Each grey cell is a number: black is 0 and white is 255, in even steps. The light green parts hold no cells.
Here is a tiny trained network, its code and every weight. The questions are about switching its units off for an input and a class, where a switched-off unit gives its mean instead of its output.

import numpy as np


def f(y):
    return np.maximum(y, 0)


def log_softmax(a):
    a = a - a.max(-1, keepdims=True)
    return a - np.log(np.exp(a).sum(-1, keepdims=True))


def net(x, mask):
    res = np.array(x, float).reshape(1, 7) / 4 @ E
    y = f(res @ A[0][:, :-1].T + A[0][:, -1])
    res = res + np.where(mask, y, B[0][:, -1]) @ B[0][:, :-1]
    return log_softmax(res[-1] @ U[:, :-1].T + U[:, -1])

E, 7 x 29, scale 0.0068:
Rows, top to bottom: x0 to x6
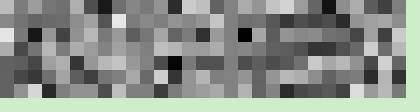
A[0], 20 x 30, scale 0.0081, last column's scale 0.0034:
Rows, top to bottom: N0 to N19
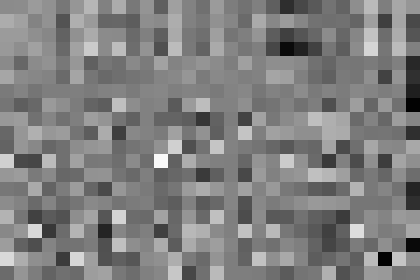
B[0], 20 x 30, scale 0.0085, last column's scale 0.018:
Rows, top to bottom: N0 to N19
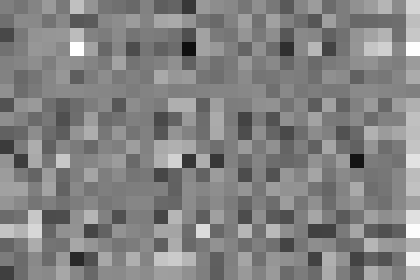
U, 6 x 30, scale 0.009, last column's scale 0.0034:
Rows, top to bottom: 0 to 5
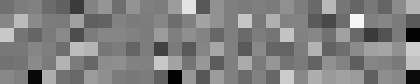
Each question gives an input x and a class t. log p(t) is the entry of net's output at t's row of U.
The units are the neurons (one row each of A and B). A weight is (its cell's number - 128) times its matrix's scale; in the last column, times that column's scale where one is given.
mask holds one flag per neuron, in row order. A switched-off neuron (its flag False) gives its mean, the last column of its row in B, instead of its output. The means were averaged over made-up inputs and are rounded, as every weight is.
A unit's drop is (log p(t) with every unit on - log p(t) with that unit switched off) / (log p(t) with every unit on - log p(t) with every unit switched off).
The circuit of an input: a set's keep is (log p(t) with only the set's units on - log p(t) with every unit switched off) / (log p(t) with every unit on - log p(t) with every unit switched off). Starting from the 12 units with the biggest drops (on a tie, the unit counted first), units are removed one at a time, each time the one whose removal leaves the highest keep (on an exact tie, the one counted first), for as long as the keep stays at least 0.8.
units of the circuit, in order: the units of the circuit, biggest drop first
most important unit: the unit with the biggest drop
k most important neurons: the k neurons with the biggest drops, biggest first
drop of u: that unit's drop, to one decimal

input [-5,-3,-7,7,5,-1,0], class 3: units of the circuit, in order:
N18
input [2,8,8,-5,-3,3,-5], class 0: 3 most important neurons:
N15; N3; N16
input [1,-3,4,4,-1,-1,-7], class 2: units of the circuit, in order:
N3; N12; N10
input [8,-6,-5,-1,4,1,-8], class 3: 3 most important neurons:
N9; N18; N16
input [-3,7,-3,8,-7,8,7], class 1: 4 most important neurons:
N16; N13; N11; N9
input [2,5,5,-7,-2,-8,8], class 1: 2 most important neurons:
N16; N18
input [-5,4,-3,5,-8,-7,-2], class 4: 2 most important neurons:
N18; N10
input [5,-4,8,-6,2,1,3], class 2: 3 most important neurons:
N3; N11; N0
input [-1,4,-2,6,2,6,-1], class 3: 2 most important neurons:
N18; N16
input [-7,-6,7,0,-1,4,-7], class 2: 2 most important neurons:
N11; N3
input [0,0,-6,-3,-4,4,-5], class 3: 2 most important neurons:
N18; N9
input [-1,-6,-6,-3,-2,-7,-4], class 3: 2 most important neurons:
N9; N18
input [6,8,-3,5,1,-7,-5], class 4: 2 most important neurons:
N18; N1
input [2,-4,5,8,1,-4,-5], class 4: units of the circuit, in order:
N11
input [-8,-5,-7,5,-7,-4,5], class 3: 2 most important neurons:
N3; N0
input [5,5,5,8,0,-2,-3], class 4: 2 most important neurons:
N18; N11
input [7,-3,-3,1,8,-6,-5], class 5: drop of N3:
0.2
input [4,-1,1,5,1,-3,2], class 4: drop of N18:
0.2
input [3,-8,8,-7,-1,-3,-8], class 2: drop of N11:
0.1
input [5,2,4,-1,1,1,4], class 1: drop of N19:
0.2
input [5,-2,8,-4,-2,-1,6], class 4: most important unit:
N16
